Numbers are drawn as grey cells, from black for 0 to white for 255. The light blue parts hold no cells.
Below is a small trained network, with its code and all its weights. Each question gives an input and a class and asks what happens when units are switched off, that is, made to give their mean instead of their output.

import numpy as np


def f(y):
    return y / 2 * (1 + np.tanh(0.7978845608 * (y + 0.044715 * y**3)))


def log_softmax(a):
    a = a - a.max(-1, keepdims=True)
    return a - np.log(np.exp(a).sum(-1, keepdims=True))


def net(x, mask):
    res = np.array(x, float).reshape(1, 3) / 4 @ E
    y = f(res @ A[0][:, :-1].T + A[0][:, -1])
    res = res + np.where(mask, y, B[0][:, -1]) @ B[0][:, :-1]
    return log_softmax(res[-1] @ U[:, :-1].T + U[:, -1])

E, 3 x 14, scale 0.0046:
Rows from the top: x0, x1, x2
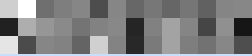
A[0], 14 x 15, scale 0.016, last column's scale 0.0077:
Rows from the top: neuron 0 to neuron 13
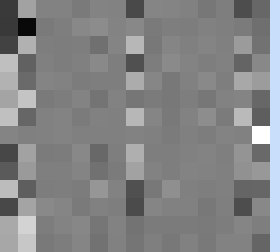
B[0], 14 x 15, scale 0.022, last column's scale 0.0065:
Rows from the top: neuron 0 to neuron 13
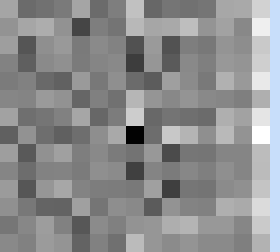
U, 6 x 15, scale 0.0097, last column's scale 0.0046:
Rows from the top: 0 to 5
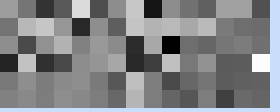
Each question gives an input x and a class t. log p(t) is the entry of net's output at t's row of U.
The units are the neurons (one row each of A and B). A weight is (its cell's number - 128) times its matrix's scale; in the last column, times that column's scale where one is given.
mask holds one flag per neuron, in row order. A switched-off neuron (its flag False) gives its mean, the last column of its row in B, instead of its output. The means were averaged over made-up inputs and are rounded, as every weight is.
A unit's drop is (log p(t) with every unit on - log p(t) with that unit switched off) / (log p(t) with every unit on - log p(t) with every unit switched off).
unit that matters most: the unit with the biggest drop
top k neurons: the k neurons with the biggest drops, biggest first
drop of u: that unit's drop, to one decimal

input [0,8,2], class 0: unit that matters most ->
neuron 0
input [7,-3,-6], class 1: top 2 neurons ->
[neuron 12; neuron 13]
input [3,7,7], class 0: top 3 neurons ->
[neuron 11; neuron 0; neuron 2]
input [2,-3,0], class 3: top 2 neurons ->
[neuron 0; neuron 1]
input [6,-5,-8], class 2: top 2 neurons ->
[neuron 2; neuron 8]
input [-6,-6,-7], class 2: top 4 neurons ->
[neuron 2; neuron 8; neuron 9; neuron 11]
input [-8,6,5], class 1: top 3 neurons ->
[neuron 1; neuron 6; neuron 4]
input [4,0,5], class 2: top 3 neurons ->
[neuron 1; neuron 3; neuron 10]
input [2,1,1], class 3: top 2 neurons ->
[neuron 1; neuron 6]
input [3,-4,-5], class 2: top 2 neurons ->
[neuron 2; neuron 11]
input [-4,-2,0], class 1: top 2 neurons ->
[neuron 1; neuron 11]
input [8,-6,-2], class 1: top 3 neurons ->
[neuron 12; neuron 13; neuron 5]
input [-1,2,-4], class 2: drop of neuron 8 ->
0.2
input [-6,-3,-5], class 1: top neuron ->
[neuron 1]
